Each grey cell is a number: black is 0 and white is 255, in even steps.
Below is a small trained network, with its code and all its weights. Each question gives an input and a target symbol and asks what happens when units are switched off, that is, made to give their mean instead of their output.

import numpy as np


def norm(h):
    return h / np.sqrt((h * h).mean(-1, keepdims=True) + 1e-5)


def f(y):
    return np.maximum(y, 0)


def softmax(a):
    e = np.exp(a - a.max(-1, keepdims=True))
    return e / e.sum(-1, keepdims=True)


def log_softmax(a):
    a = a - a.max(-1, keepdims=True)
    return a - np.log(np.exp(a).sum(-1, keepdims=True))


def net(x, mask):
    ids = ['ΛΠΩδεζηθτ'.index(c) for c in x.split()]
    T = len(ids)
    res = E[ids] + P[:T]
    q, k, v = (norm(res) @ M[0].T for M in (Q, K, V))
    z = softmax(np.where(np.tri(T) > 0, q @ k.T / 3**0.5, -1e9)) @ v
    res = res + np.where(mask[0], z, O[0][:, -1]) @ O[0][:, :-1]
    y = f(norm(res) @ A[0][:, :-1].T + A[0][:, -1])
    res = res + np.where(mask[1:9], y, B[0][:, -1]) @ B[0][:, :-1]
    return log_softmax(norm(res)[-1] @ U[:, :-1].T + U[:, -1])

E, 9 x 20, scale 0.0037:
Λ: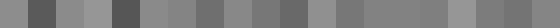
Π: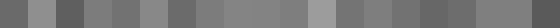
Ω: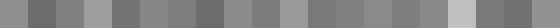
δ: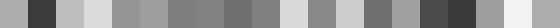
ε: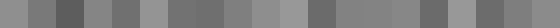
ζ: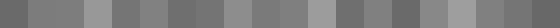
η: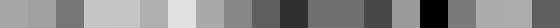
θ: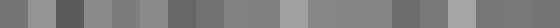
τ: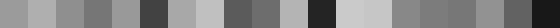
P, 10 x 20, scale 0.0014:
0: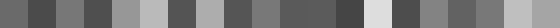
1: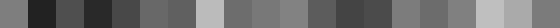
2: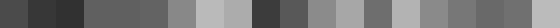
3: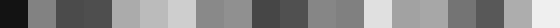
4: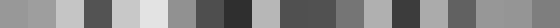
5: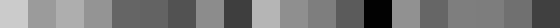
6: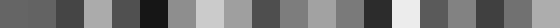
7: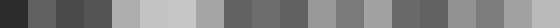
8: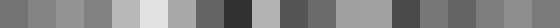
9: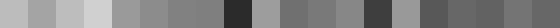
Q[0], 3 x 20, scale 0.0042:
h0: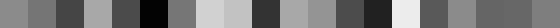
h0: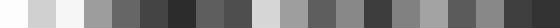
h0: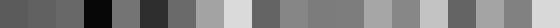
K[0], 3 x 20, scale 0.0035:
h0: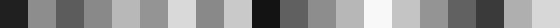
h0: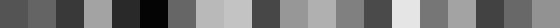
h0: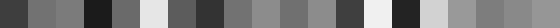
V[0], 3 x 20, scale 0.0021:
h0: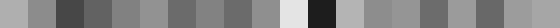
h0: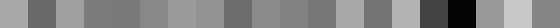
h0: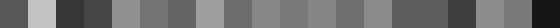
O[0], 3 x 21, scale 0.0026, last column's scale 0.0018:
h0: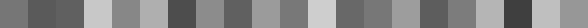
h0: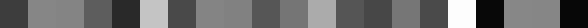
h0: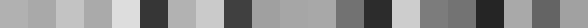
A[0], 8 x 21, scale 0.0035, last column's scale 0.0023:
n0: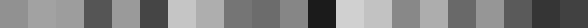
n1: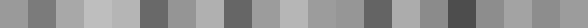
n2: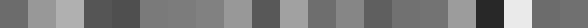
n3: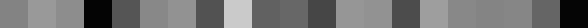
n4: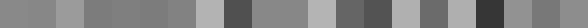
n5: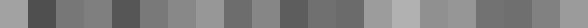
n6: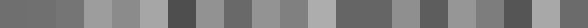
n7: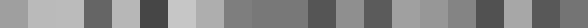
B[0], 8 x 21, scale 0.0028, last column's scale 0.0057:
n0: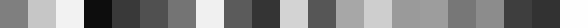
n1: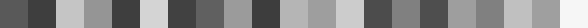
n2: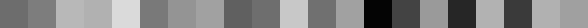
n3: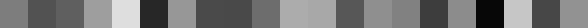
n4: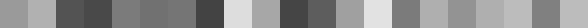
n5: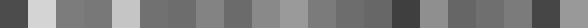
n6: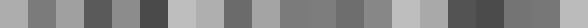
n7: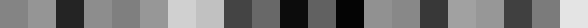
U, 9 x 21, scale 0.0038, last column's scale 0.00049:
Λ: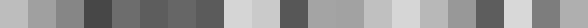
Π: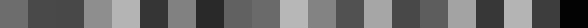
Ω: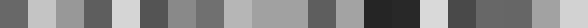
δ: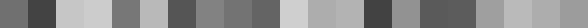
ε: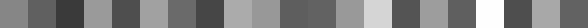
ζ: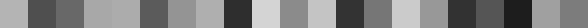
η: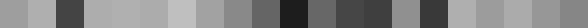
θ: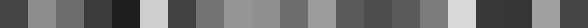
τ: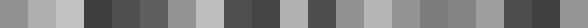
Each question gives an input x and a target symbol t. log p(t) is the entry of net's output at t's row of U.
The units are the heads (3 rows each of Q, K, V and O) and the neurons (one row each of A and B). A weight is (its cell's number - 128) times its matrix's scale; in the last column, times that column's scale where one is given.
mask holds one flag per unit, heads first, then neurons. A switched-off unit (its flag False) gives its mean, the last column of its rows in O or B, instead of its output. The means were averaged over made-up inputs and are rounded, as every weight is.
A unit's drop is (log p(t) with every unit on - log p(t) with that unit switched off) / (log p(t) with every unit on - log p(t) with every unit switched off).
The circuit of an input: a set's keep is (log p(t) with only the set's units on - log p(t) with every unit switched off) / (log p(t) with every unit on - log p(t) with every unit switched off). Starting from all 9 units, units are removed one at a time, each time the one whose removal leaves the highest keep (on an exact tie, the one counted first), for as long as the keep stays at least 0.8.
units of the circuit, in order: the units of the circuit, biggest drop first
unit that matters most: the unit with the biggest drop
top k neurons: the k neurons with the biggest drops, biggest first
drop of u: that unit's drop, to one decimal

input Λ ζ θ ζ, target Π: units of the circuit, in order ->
(n3, h0)
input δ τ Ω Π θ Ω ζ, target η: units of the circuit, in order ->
(h0, n7, n0)
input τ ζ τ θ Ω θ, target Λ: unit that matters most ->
n4
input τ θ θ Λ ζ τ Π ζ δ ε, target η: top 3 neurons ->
(n7, n0, n4)
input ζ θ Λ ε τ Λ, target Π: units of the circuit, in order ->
(h0, n3)
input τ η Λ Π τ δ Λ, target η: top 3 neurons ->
(n7, n0, n4)
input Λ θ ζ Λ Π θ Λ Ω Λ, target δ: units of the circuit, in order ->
(h0, n1)
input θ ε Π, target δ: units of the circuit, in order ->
(h0, n1)
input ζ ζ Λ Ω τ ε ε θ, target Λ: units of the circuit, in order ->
(h0, n4, n7)
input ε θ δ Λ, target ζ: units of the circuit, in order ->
(h0, n1, n6)
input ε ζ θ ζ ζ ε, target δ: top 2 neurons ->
(n1, n0)
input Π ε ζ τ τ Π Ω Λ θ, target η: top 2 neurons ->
(n7, n0)
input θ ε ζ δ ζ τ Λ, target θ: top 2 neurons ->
(n0, n7)
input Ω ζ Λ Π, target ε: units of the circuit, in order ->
(h0)
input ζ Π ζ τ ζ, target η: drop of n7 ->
0.4
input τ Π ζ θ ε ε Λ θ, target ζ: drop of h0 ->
0.3
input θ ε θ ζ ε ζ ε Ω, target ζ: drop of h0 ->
0.3
